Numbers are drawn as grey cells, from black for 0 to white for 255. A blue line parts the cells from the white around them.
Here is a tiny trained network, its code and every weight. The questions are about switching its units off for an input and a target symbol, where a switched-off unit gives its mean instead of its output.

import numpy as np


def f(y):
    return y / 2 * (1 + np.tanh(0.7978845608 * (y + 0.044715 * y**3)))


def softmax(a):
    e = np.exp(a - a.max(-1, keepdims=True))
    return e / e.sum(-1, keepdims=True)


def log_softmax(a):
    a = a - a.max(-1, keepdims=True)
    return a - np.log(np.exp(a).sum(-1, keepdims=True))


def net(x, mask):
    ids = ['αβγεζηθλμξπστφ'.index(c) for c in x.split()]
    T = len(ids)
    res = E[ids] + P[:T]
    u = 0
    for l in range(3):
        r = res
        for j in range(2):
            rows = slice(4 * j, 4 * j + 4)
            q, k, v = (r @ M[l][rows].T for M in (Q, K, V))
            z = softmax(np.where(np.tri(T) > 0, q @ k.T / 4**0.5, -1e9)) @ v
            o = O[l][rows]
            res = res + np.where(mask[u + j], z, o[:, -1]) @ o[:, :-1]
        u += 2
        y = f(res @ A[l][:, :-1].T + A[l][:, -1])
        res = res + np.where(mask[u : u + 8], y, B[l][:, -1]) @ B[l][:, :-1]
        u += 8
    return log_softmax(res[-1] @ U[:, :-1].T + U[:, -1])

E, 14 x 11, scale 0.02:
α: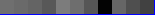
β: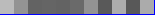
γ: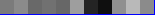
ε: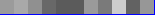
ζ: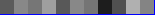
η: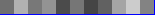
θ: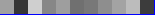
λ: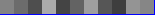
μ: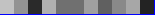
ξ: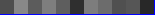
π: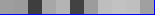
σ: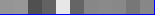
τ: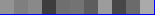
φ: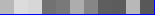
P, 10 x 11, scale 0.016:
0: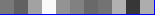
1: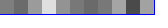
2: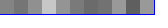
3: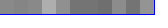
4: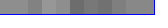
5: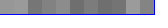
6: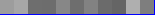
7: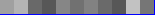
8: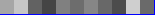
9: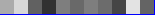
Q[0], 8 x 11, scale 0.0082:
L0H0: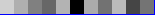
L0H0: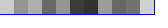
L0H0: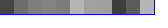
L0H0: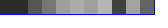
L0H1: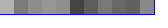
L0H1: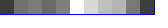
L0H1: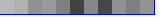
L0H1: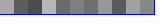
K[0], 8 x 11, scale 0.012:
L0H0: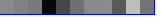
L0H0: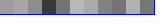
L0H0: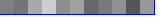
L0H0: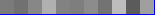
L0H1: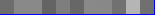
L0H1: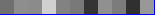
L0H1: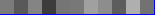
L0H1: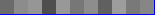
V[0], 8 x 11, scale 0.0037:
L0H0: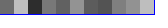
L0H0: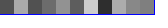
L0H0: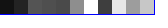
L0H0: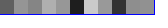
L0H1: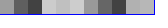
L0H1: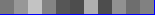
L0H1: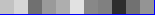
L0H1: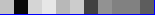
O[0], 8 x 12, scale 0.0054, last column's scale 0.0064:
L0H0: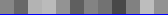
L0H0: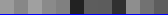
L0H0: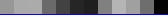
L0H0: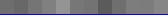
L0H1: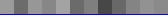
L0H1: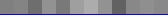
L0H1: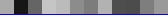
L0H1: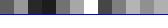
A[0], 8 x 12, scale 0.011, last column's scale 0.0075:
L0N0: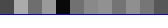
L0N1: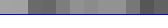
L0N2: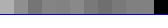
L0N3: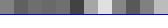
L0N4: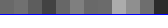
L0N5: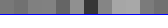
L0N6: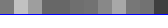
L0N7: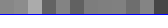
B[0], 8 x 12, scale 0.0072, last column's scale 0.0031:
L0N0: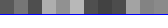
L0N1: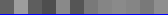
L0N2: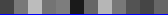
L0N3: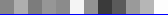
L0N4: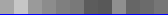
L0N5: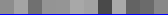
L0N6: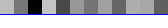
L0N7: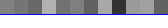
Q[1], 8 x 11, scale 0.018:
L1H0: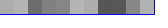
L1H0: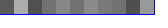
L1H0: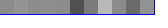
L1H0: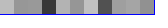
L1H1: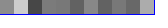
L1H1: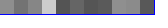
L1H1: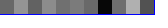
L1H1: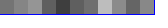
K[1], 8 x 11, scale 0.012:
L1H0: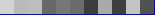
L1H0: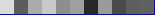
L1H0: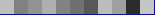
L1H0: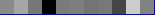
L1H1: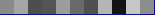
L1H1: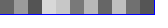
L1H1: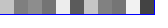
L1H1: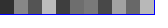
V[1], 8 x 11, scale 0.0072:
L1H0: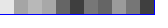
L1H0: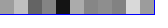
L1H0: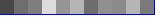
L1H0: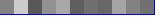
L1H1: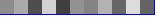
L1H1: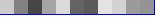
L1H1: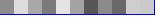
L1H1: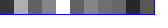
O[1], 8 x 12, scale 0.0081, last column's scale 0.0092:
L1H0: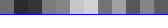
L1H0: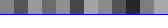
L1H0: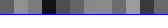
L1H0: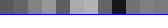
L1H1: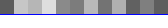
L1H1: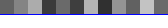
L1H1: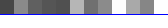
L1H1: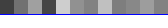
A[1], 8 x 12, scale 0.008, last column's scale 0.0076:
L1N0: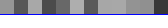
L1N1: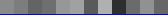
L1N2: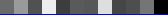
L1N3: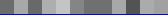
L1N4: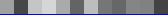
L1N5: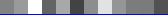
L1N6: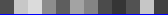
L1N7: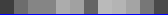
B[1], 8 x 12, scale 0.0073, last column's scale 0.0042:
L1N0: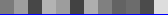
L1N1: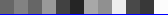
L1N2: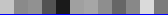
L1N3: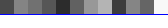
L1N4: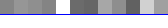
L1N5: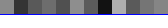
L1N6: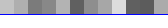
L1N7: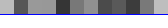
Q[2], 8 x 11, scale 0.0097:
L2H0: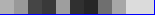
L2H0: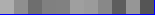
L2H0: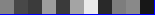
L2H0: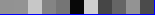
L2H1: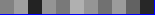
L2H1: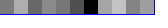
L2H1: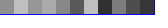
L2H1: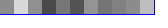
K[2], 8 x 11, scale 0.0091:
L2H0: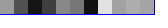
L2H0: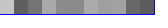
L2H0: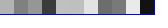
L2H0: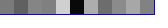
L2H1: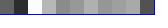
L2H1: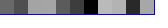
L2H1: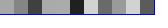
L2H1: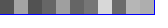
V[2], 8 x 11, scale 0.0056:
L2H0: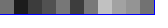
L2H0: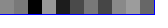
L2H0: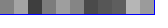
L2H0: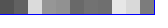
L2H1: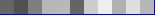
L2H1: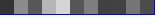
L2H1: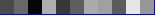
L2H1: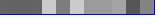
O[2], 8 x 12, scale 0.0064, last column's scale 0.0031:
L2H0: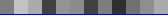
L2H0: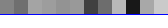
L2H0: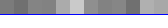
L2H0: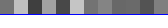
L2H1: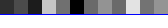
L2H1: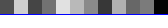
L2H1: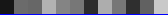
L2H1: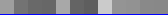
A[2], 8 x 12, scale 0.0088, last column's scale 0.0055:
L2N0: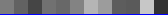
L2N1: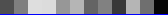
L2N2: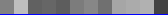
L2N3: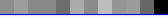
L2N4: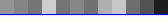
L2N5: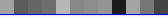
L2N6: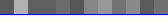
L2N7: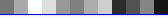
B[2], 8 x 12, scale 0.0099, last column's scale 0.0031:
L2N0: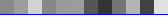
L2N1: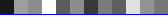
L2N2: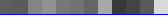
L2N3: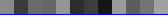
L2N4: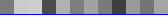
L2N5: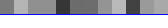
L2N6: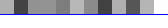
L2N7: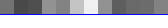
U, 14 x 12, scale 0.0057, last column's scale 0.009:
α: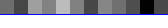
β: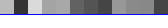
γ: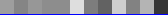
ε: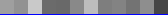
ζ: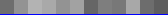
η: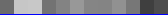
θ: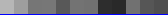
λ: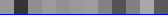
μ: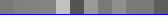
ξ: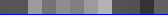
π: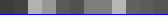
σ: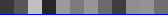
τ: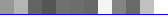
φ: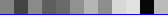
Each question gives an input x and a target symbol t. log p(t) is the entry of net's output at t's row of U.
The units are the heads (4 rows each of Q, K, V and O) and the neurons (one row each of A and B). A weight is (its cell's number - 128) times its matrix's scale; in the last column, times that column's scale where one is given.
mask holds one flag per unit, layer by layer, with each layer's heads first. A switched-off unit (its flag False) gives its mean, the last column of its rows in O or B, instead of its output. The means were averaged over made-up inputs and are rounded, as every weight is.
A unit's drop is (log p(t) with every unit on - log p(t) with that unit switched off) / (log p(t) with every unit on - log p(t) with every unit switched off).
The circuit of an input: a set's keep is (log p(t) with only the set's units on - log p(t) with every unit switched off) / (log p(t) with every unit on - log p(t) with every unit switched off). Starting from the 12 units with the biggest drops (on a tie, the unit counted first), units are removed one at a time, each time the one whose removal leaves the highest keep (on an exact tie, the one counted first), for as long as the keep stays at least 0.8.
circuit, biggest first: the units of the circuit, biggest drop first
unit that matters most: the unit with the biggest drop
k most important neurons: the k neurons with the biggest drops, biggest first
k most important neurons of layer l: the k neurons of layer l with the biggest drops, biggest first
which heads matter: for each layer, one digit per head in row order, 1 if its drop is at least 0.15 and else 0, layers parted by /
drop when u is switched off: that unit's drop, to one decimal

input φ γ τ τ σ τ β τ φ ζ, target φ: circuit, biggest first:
[L1H1]
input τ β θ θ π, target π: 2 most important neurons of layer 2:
[L2N2, L2N6]
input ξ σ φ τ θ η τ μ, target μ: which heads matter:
00 / 01 / 01
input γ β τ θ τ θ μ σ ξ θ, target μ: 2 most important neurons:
[L0N1, L1N4]
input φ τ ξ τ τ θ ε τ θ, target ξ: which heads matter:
01 / 11 / 01
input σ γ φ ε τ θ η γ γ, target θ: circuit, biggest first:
[L2H0, L1H0]
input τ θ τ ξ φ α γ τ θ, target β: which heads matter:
00 / 11 / 00
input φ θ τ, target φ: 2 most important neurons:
[L1N1, L2N0]
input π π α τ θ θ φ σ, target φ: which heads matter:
00 / 01 / 10
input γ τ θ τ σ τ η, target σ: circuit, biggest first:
[L1H1, L1H0]
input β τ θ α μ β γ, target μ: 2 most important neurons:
[L1N4, L1N6]
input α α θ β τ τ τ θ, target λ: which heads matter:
01 / 10 / 00
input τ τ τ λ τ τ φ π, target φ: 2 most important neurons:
[L2N0, L1N3]
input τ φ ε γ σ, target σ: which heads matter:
10 / 01 / 00
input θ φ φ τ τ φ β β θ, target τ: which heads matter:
01 / 01 / 00
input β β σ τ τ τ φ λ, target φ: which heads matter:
00 / 11 / 10
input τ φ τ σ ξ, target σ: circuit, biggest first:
[L1H1]
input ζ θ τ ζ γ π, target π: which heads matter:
10 / 01 / 01
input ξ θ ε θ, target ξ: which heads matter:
11 / 11 / 01
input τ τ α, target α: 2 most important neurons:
[L1N1, L0N3]
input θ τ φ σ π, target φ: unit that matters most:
L0N3
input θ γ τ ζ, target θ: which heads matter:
00 / 01 / 10
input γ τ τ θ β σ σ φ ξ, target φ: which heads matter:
00 / 01 / 10
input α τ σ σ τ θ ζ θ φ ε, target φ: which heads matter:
10 / 11 / 10
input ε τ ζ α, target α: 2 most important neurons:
[L1N3, L1N4]
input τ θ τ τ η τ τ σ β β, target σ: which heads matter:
10 / 11 / 00
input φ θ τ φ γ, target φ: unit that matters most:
L2H0
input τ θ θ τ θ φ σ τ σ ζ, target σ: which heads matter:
00 / 01 / 00
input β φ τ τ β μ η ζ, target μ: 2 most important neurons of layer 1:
[L1N6, L1N4]
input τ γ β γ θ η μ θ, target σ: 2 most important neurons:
[L0N0, L0N3]
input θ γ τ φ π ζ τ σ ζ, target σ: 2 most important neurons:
[L1N7, L1N1]
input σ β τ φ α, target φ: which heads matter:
00 / 00 / 10
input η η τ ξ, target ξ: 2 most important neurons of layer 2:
[L2N7, L2N4]
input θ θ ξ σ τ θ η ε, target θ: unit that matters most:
L0N6
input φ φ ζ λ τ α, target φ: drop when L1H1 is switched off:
0.1
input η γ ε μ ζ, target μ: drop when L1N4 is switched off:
0.2
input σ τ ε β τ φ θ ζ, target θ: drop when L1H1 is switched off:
0.4
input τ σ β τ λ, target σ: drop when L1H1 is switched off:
0.8
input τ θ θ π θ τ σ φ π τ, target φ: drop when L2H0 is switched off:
0.3
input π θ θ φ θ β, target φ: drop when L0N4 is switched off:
0.0
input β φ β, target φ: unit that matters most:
L2H0
